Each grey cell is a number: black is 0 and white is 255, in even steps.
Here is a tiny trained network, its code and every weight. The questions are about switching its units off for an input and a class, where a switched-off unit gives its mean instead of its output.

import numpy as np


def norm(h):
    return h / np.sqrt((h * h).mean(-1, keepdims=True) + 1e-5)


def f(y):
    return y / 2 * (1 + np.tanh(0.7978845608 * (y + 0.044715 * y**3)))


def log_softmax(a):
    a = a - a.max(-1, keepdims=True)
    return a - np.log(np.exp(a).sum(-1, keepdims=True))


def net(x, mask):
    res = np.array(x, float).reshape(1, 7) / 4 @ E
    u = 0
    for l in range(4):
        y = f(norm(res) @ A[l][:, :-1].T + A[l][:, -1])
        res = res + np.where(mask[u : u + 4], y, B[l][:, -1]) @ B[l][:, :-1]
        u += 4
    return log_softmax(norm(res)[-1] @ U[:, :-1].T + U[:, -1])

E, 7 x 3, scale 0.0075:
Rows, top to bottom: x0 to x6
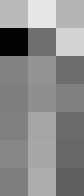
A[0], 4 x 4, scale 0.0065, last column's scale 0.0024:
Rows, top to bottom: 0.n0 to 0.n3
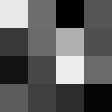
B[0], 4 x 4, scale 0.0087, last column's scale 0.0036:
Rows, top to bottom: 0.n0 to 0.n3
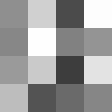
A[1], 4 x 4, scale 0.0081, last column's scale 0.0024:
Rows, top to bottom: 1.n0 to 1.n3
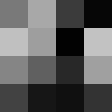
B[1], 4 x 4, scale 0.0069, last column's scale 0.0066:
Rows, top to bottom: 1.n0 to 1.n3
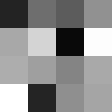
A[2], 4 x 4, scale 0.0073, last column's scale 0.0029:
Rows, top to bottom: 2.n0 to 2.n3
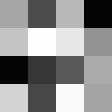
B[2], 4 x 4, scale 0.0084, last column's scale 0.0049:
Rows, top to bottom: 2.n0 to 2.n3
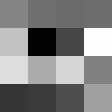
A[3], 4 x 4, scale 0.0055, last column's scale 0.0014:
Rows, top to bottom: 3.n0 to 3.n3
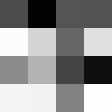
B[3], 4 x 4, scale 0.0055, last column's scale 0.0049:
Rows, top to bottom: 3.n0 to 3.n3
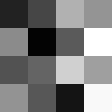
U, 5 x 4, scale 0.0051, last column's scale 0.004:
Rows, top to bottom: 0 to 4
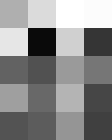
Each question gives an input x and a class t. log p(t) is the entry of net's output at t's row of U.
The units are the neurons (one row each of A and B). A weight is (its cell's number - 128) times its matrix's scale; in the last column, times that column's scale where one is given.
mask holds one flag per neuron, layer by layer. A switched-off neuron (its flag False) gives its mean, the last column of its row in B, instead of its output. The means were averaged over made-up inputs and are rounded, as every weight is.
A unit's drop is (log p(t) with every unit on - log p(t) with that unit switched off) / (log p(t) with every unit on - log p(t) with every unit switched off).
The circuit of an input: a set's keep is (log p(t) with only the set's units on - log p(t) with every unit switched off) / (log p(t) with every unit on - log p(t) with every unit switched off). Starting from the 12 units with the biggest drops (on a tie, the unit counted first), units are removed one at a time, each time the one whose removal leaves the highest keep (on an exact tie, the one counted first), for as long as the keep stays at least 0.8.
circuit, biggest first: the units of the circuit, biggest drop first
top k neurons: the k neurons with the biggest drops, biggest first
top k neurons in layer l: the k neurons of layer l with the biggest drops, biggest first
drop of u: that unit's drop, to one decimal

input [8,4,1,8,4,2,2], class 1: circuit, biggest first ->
[2.n1; 1.n1; 0.n0]
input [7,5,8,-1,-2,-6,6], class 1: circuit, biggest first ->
[2.n1; 1.n1]
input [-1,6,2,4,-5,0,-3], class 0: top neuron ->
[1.n1]
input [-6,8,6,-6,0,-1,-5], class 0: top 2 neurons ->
[2.n2; 0.n1]
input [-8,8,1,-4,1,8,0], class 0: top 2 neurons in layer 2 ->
[2.n2; 2.n1]
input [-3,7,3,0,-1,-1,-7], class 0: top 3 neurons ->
[2.n2; 0.n2; 0.n1]
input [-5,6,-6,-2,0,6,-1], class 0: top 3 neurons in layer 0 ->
[0.n1; 0.n0; 0.n2]
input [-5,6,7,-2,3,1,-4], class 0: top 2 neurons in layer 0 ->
[0.n1; 0.n0]
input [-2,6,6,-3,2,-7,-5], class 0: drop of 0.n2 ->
0.1
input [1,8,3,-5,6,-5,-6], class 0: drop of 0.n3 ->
0.0
